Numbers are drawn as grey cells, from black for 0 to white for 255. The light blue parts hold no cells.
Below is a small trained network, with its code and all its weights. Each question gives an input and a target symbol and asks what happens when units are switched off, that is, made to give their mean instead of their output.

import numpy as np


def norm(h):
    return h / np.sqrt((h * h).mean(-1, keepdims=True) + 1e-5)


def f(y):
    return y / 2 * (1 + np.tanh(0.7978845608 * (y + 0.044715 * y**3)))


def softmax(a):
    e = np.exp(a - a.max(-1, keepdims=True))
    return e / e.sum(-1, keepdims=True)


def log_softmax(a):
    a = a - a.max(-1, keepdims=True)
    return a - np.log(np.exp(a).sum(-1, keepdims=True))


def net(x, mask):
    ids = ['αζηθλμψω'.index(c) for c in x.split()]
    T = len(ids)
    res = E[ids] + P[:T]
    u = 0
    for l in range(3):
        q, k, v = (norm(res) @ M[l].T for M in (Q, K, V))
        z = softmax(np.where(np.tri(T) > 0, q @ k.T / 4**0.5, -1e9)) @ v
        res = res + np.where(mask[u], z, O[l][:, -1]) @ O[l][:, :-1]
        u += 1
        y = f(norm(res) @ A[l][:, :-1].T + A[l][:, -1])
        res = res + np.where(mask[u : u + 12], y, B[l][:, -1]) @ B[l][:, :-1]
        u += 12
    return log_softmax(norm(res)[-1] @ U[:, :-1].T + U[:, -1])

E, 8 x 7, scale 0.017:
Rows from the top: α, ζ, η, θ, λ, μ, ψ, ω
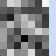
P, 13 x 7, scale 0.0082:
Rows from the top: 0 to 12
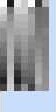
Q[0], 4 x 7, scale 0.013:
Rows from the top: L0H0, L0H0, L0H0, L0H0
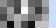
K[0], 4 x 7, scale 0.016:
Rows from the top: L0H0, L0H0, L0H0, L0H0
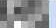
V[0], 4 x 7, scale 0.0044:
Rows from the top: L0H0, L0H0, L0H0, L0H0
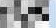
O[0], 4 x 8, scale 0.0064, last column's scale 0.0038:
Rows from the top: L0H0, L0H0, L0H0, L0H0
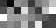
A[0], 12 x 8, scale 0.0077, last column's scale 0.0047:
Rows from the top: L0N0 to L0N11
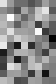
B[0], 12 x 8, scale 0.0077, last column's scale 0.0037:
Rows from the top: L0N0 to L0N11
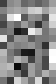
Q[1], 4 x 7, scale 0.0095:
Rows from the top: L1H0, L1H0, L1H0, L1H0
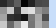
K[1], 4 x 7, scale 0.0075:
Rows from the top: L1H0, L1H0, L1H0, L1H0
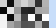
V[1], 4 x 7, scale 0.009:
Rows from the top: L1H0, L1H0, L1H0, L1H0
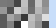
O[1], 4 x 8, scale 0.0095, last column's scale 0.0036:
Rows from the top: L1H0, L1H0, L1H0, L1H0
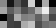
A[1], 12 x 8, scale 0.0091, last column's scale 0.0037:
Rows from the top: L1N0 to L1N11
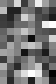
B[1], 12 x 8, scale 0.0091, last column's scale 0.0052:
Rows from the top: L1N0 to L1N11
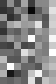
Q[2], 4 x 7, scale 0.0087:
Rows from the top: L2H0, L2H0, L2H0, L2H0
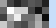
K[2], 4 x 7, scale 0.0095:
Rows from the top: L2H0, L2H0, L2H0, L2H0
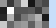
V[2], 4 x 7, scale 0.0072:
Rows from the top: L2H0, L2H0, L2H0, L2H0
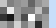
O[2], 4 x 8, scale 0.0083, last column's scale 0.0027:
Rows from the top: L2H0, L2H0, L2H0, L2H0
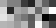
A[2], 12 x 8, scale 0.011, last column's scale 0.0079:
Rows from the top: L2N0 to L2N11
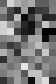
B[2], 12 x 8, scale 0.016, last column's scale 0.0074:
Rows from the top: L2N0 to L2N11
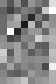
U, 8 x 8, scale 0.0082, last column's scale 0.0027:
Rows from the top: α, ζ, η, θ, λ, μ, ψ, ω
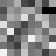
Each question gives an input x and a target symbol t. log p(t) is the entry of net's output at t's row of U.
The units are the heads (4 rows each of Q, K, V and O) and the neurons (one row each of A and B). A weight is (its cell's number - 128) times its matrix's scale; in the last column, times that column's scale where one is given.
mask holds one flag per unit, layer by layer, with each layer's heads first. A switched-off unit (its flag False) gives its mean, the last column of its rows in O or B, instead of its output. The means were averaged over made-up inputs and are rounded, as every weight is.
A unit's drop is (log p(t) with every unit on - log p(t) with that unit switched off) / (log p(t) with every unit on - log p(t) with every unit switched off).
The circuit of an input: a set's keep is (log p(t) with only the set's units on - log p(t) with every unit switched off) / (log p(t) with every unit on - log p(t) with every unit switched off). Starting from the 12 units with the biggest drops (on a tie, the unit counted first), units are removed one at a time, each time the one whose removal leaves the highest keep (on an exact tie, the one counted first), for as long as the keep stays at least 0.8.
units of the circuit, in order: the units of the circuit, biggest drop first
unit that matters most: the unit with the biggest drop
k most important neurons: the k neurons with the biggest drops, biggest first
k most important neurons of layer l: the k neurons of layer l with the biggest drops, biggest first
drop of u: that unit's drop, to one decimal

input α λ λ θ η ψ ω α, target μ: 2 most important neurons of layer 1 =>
L1N3, L1N1
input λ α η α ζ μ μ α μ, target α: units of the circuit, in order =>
L2N2
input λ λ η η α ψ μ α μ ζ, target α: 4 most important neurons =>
L2N2, L1N1, L1N3, L0N2
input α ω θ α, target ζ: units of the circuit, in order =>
L1H0, L2N9
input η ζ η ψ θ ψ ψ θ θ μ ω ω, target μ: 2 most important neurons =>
L2N5, L0N11
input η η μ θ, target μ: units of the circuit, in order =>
L0H0, L2N5
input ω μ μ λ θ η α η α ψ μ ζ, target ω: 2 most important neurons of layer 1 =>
L1N7, L1N5
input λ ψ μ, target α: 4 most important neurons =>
L2N2, L1N1, L1N3, L0N2
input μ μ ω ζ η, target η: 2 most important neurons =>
L0N7, L0N9
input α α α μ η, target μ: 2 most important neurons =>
L1N5, L0N7
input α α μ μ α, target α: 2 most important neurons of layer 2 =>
L2N0, L2N4
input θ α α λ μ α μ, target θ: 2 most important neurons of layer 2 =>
L2N3, L2N7
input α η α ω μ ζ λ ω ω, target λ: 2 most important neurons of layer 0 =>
L0N4, L0N7
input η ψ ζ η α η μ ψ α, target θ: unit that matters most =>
L0H0
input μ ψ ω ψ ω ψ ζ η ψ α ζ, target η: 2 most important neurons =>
L0N7, L0N6
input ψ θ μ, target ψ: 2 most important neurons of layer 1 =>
L1N1, L1N7
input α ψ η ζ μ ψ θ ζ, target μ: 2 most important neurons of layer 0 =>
L0N7, L0N6
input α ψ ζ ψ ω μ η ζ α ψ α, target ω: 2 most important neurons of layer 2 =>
L2N7, L2N1
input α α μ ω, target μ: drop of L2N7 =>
0.0
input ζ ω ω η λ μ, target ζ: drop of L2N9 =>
0.1
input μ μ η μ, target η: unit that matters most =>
L0N7
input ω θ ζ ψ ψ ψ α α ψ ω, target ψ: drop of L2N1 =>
0.1
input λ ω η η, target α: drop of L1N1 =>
0.3
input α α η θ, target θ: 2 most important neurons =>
L0N7, L0N4
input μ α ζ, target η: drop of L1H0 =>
1.0
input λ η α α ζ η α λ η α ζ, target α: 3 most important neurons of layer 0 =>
L0N7, L0N2, L0N1
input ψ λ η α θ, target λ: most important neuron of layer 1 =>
L1N9
